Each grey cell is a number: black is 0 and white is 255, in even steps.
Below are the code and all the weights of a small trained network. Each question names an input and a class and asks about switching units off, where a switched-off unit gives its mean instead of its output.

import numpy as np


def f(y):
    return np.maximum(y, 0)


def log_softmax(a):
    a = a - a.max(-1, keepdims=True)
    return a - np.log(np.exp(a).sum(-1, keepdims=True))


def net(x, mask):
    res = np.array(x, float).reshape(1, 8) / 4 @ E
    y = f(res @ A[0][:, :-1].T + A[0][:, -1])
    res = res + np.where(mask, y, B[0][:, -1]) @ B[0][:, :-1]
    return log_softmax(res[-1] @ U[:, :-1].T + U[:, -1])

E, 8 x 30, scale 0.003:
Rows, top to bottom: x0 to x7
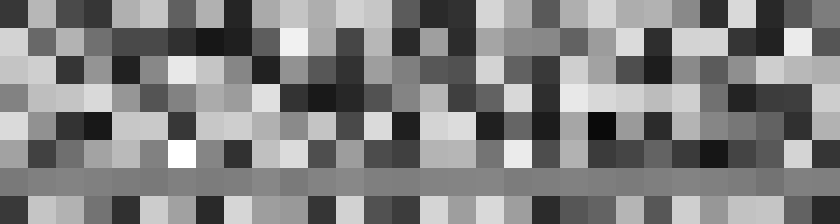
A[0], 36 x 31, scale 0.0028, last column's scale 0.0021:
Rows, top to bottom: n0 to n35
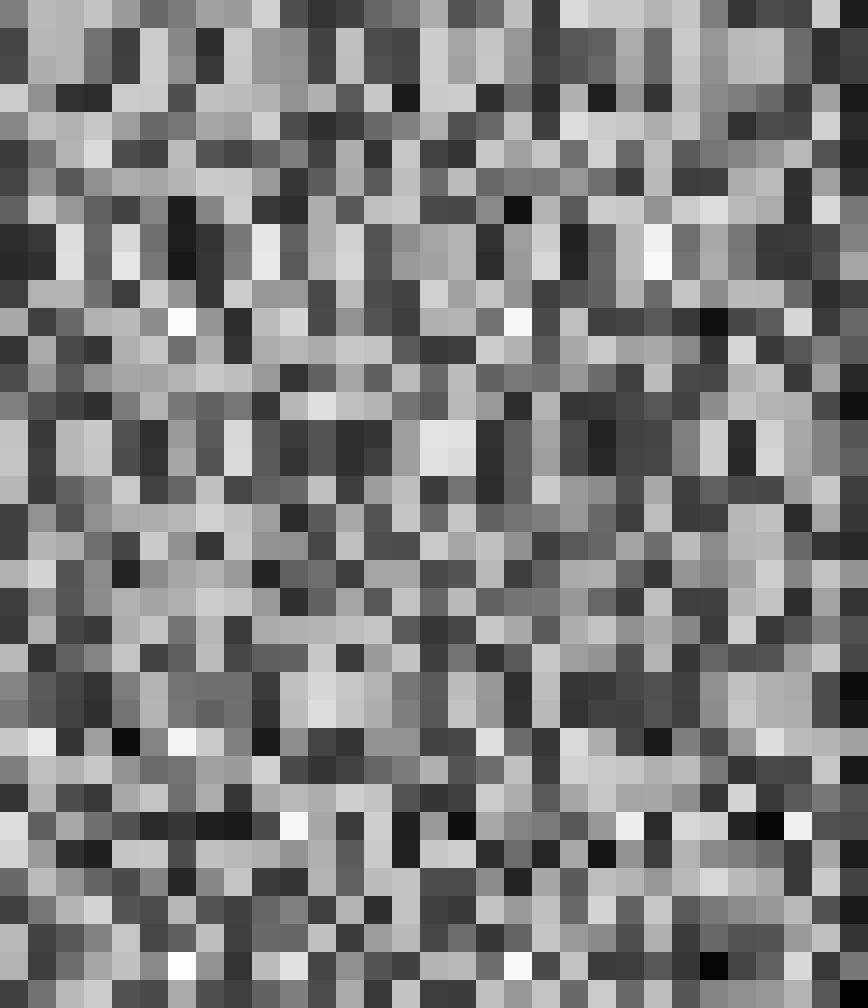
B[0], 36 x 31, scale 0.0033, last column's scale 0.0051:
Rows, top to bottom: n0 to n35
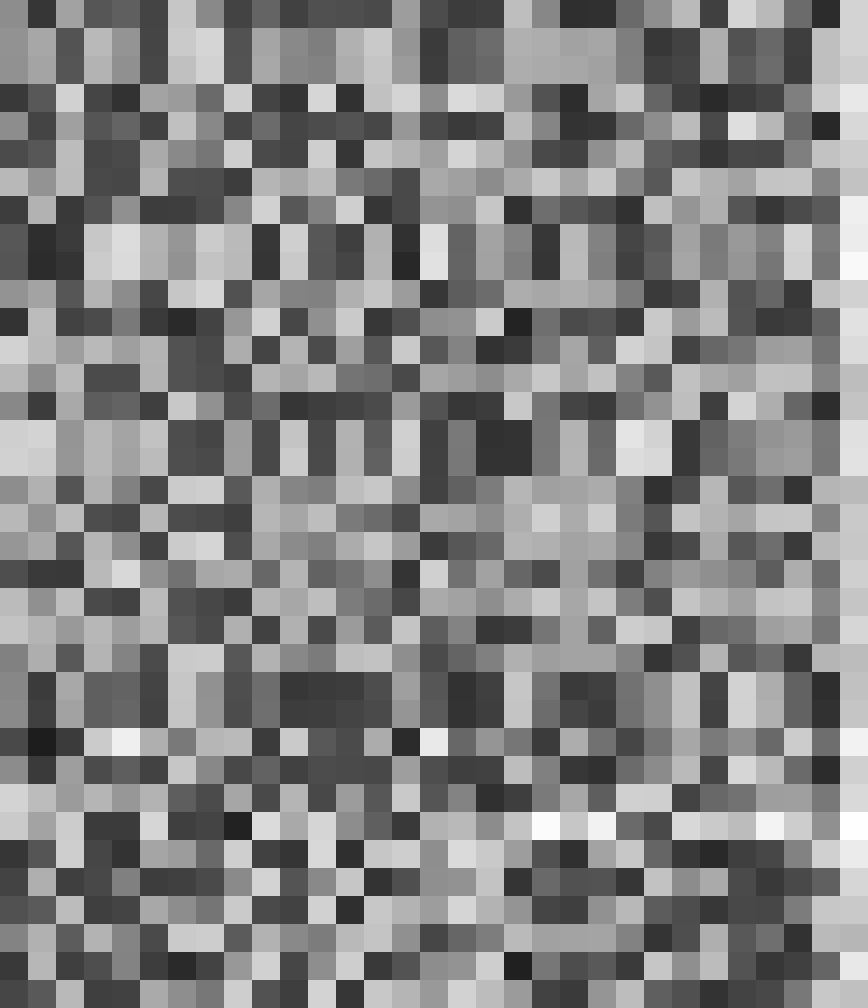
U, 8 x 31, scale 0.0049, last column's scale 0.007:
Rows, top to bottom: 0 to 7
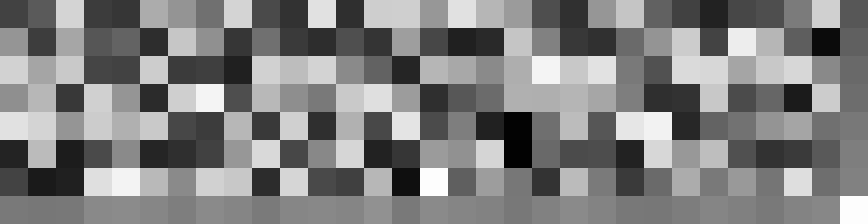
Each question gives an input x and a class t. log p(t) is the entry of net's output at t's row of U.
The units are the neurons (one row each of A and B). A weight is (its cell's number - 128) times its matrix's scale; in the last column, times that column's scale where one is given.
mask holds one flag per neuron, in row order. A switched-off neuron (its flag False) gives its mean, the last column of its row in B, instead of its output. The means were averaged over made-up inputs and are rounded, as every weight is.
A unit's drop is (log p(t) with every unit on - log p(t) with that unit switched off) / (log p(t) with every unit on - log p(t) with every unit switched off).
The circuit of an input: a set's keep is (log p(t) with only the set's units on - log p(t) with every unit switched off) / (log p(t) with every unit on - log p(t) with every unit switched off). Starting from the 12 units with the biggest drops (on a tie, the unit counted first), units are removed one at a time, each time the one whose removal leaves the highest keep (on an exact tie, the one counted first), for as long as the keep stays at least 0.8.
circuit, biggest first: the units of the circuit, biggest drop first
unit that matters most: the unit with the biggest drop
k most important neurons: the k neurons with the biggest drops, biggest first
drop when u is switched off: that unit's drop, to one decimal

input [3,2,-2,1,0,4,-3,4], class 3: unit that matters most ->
n7
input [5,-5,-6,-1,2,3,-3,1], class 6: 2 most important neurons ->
(n9; n8)
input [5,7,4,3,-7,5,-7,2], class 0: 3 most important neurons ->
(n5; n32; n35)
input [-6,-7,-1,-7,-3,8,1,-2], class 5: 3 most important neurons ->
(n34; n11; n29)
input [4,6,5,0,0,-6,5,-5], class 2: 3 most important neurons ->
(n29; n34; n11)
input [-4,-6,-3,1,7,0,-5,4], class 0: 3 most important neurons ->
(n30; n3; n29)
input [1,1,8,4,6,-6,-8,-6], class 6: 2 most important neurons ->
(n26; n20)
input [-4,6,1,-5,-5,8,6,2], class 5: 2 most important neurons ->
(n34; n11)
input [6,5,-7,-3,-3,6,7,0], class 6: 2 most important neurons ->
(n8; n9)
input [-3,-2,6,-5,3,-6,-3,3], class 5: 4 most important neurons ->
(n7; n31; n9; n8)
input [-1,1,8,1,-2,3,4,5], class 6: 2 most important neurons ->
(n26; n20)
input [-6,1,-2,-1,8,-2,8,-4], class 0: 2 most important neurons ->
(n30; n3)
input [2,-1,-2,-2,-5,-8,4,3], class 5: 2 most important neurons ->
(n7; n31)
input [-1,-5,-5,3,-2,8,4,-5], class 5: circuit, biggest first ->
(n34)
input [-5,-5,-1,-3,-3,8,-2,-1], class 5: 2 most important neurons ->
(n34; n11)
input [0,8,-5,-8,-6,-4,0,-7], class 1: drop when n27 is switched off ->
-0.2
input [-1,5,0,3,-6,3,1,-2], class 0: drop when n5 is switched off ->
0.3
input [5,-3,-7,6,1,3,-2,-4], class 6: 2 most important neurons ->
(n9; n8)
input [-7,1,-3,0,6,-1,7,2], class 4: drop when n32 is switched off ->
0.2
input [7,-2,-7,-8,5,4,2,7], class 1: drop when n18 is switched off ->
0.0
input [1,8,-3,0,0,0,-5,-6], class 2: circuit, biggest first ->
(n29)
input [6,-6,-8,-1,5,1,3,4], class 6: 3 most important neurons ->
(n9; n8; n29)
